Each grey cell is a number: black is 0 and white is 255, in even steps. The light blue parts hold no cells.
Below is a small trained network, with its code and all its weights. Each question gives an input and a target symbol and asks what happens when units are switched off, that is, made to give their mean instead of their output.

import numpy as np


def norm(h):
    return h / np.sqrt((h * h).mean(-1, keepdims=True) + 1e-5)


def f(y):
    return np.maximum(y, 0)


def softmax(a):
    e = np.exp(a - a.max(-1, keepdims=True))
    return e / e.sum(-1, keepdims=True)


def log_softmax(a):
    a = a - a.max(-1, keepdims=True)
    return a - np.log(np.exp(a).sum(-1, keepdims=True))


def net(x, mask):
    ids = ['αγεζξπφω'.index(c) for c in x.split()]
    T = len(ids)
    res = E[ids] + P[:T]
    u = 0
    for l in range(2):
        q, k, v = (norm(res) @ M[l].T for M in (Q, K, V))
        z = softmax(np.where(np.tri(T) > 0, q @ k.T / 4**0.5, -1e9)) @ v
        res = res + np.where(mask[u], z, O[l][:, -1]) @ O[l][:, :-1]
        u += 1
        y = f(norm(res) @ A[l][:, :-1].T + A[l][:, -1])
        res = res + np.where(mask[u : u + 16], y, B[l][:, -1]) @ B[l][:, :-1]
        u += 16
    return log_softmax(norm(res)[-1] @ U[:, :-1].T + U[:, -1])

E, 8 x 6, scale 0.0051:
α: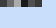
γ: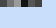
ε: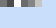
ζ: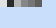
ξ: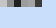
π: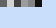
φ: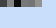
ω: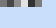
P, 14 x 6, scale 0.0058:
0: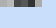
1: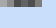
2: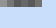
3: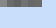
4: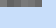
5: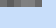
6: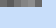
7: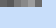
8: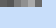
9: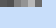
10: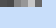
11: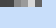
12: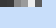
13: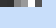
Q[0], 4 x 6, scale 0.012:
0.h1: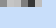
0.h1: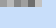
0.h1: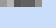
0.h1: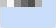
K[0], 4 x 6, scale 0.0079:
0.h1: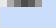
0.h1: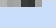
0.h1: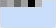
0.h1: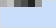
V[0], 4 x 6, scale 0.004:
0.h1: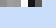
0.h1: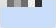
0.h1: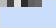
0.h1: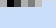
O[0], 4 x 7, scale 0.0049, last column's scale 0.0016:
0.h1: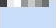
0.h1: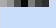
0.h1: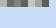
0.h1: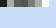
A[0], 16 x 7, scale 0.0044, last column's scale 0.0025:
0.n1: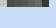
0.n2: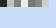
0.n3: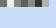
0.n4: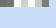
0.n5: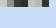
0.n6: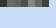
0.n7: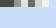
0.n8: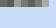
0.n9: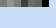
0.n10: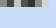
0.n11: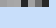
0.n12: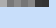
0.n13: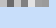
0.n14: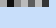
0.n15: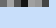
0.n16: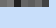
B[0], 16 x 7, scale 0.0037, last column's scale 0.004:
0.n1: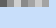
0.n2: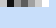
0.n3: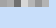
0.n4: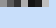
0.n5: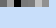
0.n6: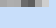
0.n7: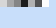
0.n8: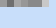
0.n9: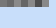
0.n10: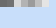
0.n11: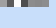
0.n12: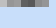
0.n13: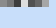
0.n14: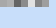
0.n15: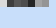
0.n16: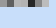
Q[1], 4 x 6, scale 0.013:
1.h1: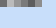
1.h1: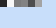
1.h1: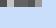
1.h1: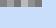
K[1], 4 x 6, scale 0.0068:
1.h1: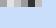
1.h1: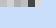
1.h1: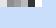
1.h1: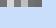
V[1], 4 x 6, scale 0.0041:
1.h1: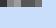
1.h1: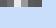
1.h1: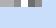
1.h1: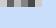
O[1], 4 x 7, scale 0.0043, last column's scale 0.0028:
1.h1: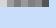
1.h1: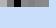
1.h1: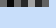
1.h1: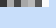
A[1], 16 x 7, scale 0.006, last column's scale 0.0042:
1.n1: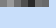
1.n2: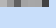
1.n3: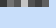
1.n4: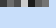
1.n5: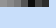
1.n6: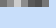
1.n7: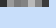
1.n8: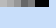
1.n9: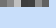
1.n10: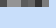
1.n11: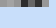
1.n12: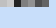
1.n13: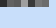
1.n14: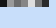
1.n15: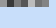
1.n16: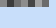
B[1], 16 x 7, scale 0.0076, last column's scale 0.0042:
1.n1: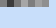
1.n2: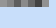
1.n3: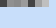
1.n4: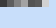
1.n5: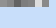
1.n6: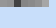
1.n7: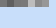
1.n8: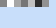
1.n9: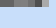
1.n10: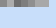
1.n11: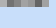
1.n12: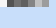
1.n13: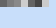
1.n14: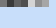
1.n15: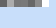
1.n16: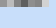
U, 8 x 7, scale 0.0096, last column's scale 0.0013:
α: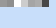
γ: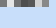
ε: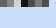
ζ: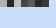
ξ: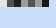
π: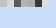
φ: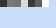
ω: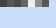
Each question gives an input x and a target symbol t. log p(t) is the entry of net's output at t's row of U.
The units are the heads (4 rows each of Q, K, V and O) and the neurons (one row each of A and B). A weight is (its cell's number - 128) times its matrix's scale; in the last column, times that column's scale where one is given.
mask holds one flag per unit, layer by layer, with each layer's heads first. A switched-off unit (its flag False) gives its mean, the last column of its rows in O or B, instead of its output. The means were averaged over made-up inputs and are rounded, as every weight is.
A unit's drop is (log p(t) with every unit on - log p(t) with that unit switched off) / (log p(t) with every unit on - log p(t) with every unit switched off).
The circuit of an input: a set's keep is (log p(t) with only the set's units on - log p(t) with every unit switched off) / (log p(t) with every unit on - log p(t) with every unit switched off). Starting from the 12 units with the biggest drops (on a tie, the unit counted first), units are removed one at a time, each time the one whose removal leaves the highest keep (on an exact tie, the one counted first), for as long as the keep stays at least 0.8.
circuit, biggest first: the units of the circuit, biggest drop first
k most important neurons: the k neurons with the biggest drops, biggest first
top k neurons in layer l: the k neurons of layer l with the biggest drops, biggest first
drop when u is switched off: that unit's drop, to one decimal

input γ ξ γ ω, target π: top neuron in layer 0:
0.n7
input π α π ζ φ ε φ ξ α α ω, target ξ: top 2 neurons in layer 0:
0.n2, 0.n7
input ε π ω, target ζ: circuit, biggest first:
1.h1, 0.n7
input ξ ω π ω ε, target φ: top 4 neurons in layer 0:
0.n2, 0.n3, 0.n4, 0.n13
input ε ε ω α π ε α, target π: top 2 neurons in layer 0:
0.n2, 0.n3
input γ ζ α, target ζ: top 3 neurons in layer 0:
0.n4, 0.n10, 0.n1
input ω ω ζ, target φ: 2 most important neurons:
0.n4, 0.n13
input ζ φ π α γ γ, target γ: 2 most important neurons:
0.n7, 0.n10
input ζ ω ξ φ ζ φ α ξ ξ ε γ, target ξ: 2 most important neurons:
0.n2, 1.n5
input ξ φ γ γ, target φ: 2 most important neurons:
0.n7, 0.n2
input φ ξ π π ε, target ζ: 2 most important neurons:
0.n10, 0.n4
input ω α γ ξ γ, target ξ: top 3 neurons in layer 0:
0.n15, 0.n7, 0.n2
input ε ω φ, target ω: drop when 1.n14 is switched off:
0.0
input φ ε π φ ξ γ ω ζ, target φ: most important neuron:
0.n7
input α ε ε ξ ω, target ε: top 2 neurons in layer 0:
0.n2, 0.n7
